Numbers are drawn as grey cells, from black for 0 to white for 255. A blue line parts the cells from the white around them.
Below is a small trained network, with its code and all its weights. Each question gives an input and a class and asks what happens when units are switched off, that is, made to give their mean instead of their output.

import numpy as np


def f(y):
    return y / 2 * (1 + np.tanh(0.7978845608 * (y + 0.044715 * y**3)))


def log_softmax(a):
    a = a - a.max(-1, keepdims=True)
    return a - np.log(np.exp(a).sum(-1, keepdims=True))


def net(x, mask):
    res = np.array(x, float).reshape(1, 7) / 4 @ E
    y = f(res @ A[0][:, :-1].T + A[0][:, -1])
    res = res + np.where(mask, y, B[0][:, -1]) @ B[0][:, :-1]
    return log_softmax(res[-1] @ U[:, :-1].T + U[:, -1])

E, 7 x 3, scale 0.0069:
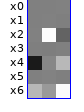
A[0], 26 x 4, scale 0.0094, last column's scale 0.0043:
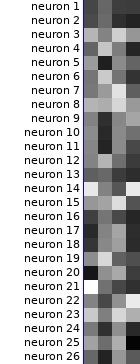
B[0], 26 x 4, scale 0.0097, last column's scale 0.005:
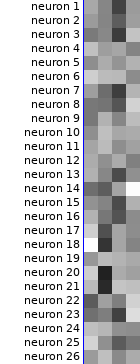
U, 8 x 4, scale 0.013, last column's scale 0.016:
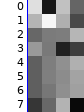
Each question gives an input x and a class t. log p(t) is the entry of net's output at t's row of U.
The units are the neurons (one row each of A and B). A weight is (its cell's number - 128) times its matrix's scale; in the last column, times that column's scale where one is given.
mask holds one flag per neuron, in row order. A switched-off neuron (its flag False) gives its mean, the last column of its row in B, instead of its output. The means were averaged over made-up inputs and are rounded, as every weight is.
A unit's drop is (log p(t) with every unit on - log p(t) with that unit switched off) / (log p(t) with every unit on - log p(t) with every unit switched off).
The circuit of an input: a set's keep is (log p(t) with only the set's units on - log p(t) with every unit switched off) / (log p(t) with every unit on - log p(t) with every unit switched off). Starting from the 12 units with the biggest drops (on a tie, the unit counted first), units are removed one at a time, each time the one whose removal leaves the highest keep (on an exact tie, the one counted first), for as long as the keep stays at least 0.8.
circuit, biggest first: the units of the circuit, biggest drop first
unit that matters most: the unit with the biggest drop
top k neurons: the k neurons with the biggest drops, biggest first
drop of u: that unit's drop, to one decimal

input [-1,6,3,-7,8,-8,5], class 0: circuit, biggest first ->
[neuron 20; neuron 18]
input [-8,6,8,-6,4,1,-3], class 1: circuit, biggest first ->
[neuron 6; neuron 19]
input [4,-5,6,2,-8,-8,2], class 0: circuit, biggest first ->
[neuron 21]
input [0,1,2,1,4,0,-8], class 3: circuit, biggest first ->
[neuron 1; neuron 16]
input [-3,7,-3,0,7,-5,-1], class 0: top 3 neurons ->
[neuron 20; neuron 18; neuron 17]
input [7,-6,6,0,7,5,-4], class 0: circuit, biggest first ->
[neuron 20; neuron 18; neuron 17]
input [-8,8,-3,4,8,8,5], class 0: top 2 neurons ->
[neuron 20; neuron 18]
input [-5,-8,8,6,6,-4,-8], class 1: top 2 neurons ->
[neuron 6; neuron 19]
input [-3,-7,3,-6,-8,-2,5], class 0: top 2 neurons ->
[neuron 21; neuron 14]
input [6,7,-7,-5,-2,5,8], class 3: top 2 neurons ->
[neuron 23; neuron 3]
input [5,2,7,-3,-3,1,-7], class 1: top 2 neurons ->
[neuron 19; neuron 6]
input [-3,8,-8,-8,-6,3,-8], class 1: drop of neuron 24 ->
0.1
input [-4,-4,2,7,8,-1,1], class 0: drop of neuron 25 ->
0.0
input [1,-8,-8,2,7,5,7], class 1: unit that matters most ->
neuron 26
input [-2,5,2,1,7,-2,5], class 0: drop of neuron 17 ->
0.2
